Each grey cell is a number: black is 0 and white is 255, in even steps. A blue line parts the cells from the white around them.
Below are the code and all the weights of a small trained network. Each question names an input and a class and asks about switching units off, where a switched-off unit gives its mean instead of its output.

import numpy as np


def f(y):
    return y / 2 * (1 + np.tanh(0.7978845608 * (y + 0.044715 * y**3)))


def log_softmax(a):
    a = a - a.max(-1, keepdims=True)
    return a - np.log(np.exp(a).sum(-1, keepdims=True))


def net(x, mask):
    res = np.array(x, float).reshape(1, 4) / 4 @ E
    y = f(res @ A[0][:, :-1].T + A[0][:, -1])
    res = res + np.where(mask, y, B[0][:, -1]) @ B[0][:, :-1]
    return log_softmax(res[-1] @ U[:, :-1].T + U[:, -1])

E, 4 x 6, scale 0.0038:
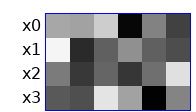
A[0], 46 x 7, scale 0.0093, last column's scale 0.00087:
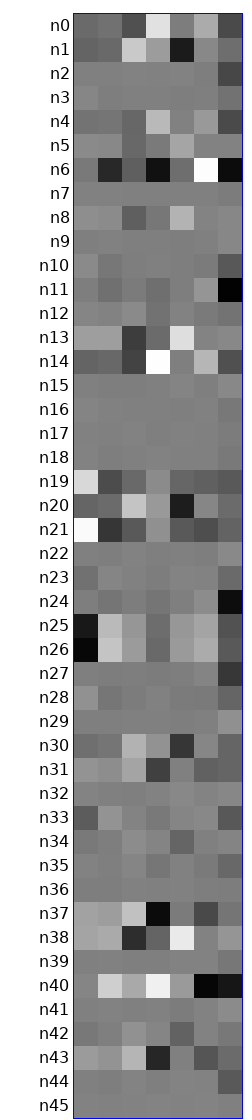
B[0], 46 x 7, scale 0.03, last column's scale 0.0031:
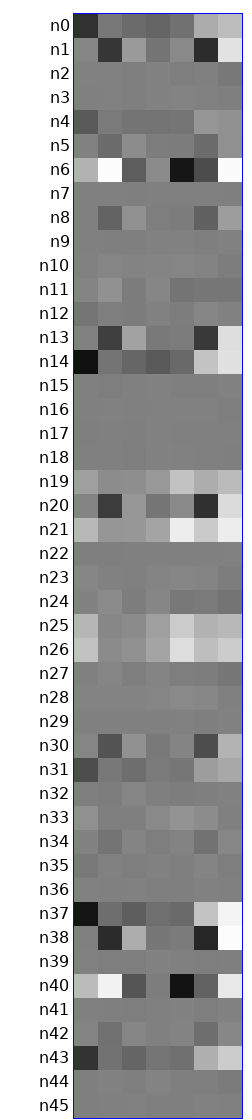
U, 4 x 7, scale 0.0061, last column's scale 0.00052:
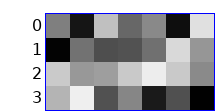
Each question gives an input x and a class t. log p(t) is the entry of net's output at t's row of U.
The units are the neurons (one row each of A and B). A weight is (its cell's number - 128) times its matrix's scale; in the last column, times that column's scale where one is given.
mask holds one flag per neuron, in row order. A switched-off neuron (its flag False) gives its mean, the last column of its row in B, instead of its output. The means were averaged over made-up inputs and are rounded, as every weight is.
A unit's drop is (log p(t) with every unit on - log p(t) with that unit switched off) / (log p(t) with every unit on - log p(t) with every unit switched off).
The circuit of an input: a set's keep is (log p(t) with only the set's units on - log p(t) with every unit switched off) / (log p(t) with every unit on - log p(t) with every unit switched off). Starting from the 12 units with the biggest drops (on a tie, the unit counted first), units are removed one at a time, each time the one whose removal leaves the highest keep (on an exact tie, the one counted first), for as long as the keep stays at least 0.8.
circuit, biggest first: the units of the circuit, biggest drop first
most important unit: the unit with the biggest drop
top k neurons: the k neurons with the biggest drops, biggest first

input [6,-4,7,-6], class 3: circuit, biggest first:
(n6)
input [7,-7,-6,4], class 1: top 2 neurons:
(n37 n43)
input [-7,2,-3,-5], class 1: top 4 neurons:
(n14 n0 n1 n20)
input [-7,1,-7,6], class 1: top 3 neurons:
(n14 n0 n6)
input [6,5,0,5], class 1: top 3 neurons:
(n37 n38 n43)
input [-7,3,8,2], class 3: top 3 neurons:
(n6 n37 n43)
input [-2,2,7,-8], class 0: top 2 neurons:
(n38 n13)
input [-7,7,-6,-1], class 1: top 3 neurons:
(n14 n0 n26)
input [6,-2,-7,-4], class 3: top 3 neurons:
(n40 n14 n0)
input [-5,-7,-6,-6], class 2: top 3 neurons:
(n26 n25 n1)
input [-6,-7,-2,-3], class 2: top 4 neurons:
(n26 n25 n37 n43)
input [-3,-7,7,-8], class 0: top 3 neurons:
(n38 n13 n21)
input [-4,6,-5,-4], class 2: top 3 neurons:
(n21 n6 n19)
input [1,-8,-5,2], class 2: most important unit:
n26
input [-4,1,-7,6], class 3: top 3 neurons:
(n40 n38 n13)
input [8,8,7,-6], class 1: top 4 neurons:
(n37 n43 n31 n26)
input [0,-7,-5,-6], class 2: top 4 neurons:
(n26 n25 n1 n20)
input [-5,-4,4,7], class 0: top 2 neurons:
(n1 n20)
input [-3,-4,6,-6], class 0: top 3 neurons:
(n38 n40 n13)
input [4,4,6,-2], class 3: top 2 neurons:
(n6 n14)
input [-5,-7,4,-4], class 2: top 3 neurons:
(n26 n25 n37)
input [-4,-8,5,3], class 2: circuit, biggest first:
(n26)
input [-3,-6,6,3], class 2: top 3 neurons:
(n26 n25 n40)
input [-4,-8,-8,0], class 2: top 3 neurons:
(n26 n25 n6)
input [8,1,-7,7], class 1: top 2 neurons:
(n37 n43)
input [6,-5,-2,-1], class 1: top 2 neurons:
(n37 n21)
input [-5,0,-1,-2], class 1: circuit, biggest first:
(n14)
